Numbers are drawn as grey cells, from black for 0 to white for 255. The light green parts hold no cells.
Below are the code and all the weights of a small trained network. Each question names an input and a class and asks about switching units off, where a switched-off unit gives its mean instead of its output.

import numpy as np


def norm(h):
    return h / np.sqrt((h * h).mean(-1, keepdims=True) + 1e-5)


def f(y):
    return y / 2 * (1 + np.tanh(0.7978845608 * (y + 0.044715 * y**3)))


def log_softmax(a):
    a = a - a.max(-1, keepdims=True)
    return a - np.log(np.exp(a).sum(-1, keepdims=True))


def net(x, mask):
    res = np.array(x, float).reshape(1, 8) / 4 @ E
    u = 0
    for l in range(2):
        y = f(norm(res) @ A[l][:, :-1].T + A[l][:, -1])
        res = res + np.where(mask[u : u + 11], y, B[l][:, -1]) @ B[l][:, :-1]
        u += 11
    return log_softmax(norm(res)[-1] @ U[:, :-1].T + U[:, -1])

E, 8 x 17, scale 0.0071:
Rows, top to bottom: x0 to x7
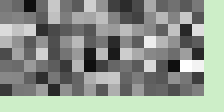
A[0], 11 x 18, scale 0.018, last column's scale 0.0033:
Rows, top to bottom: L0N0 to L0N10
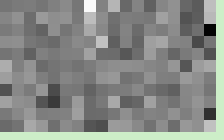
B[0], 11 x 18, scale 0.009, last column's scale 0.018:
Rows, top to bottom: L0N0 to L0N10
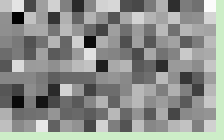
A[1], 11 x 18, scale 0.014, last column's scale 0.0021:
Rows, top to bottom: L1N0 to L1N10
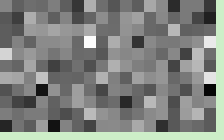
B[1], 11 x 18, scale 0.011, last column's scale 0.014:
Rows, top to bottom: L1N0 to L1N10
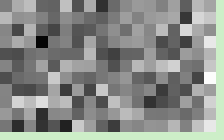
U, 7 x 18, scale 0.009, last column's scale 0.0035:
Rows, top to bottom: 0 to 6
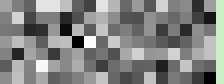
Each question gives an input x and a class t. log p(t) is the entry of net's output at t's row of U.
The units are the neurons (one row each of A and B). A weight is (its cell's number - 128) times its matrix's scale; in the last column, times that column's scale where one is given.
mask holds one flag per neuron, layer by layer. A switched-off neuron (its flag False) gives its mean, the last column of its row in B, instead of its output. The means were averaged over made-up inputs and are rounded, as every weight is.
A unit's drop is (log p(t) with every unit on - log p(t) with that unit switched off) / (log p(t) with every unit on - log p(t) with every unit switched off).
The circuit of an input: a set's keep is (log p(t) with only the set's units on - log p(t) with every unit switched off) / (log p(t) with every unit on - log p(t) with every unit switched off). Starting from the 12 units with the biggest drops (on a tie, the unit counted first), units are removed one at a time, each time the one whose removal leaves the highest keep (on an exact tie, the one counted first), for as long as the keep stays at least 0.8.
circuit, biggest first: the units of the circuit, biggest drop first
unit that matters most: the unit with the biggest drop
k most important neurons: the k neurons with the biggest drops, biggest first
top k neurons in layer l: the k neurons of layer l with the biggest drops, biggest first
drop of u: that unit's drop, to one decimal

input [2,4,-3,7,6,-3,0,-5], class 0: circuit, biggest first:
(L1N10)
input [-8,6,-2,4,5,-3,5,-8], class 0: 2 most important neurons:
(L0N3 L1N10)
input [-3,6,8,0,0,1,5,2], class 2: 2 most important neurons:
(L1N7 L0N1)
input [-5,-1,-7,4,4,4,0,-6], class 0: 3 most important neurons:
(L0N8 L0N1 L0N10)
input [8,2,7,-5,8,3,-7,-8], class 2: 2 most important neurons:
(L0N0 L0N10)
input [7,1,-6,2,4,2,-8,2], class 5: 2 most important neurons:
(L1N8 L0N0)
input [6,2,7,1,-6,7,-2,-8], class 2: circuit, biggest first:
(L1N7 L0N1 L0N10)
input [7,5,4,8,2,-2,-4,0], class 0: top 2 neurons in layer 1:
(L1N10 L1N8)
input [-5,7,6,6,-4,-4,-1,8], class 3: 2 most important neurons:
(L0N0 L0N5)
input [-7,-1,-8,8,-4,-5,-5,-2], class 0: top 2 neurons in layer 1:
(L1N10 L1N3)
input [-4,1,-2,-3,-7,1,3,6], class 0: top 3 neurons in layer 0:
(L0N10 L0N5 L0N4)
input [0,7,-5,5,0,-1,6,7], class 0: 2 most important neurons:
(L0N3 L0N5)
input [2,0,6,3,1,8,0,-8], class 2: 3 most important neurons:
(L1N7 L0N1 L0N10)
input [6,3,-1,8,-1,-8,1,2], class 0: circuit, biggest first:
(L0N3)
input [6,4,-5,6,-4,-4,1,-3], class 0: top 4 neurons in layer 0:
(L0N3 L0N5 L0N2 L0N1)
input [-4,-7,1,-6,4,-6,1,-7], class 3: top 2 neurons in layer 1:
(L1N10 L1N5)
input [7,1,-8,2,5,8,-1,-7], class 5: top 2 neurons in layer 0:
(L0N0 L0N3)
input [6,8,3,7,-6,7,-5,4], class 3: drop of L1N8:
0.2
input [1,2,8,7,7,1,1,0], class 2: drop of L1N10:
0.0
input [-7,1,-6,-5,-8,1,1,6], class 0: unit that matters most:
L0N10
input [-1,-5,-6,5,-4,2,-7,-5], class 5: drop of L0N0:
0.3
